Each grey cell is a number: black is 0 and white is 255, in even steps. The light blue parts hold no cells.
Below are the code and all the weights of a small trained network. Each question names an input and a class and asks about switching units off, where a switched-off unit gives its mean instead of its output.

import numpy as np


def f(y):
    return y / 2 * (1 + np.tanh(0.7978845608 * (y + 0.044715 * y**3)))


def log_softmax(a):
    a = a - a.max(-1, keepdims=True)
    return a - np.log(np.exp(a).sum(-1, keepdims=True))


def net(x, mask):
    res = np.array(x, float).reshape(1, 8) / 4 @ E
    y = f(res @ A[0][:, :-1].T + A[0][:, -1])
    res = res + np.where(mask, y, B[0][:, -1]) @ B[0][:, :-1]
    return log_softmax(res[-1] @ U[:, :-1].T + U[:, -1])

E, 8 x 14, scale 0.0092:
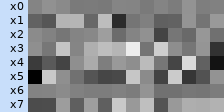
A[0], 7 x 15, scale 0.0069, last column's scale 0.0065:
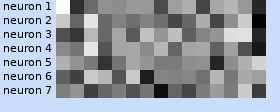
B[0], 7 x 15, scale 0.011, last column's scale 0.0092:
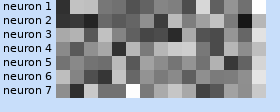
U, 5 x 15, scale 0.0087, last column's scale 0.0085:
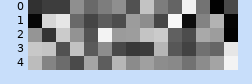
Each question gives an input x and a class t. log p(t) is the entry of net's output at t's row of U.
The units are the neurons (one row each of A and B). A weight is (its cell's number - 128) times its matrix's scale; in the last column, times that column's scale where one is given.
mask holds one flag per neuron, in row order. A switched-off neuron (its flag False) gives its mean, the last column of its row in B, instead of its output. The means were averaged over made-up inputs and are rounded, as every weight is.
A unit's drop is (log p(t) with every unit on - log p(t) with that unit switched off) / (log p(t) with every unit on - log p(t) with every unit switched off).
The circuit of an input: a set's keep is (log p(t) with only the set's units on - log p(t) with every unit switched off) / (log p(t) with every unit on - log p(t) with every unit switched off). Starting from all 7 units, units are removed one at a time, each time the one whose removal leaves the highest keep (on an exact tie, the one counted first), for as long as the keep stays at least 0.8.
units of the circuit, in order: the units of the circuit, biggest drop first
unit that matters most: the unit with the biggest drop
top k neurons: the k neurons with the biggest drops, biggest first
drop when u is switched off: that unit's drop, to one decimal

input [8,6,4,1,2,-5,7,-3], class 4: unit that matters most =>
neuron 6
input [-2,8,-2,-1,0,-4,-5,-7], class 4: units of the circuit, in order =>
[neuron 6; neuron 3]
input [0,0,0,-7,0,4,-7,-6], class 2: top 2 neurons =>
[neuron 7; neuron 1]
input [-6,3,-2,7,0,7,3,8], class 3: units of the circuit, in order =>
[neuron 3; neuron 1]
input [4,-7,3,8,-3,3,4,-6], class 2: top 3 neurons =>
[neuron 4; neuron 3; neuron 1]
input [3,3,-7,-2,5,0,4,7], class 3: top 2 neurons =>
[neuron 3; neuron 2]
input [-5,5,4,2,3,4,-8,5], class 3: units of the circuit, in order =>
[neuron 1; neuron 3; neuron 2]
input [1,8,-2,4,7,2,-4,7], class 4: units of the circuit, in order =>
[neuron 6; neuron 2]
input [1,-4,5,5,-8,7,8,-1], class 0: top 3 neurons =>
[neuron 2; neuron 5; neuron 1]
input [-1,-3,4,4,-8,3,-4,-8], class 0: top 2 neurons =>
[neuron 2; neuron 5]
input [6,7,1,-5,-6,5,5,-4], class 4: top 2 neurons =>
[neuron 6; neuron 1]
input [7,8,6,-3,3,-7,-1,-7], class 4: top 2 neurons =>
[neuron 6; neuron 3]
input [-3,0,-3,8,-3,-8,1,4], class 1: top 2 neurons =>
[neuron 1; neuron 7]
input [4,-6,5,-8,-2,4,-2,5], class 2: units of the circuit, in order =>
[neuron 7]
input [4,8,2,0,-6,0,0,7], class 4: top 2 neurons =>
[neuron 6; neuron 2]
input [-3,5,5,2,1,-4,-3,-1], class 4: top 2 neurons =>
[neuron 6; neuron 3]
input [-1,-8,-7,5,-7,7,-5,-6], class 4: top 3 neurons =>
[neuron 1; neuron 5; neuron 3]
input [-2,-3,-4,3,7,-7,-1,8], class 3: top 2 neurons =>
[neuron 3; neuron 2]
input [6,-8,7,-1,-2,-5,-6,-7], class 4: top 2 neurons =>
[neuron 3; neuron 5]
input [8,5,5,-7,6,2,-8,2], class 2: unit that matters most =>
neuron 7
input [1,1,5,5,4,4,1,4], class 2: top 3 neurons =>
[neuron 1; neuron 2; neuron 5]
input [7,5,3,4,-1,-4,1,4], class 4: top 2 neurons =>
[neuron 6; neuron 7]
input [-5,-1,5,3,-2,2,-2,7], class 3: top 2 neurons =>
[neuron 3; neuron 1]
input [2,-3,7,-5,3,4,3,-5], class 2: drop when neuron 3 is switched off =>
0.4
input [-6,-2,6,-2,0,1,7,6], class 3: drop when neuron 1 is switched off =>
0.1
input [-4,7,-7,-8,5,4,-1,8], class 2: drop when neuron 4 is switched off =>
-0.1
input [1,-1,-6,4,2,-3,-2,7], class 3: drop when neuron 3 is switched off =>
0.6
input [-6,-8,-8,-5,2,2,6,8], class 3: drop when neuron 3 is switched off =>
0.8
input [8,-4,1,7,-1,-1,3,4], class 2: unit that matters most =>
neuron 4
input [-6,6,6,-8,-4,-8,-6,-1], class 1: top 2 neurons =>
[neuron 1; neuron 4]
